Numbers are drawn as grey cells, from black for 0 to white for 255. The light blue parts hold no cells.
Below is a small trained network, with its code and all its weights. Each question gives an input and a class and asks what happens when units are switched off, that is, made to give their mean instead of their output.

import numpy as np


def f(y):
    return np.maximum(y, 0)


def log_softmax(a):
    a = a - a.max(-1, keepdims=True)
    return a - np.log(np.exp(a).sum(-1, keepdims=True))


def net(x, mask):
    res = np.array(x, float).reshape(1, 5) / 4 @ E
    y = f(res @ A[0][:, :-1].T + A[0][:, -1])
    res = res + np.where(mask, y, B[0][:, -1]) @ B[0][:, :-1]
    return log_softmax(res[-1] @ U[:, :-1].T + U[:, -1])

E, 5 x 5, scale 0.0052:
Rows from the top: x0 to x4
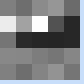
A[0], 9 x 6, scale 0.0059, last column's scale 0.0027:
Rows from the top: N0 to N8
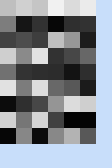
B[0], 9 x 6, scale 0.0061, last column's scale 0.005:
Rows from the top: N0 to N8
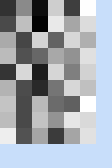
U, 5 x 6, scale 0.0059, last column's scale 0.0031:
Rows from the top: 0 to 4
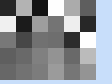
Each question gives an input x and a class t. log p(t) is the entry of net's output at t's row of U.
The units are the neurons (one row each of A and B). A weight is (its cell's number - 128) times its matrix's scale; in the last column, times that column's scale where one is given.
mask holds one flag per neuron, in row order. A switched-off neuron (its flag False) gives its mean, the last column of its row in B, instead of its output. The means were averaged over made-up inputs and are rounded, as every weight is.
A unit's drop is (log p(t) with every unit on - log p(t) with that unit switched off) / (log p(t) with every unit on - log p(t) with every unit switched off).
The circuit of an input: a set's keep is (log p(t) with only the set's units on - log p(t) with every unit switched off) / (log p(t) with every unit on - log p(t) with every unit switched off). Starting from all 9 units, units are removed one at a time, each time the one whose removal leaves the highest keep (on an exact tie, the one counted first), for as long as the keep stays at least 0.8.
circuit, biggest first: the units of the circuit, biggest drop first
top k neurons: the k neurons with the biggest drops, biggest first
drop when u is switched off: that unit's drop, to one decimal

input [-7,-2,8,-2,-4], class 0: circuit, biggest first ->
(N1)
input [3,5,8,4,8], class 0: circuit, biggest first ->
(N1, N4)
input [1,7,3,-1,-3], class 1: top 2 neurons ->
(N7, N0)
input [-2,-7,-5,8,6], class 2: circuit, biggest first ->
(N7, N6, N1)
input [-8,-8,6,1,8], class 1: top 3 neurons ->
(N8, N6, N2)
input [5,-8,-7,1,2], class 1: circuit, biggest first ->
(N8, N6)
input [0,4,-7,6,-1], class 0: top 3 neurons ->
(N0, N6, N8)
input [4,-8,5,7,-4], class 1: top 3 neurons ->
(N8, N6, N2)
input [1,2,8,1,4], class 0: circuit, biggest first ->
(N1, N4)
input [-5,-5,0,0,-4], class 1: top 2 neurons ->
(N8, N0)
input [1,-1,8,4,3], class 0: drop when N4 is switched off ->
0.3
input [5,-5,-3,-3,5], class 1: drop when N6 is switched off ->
0.3
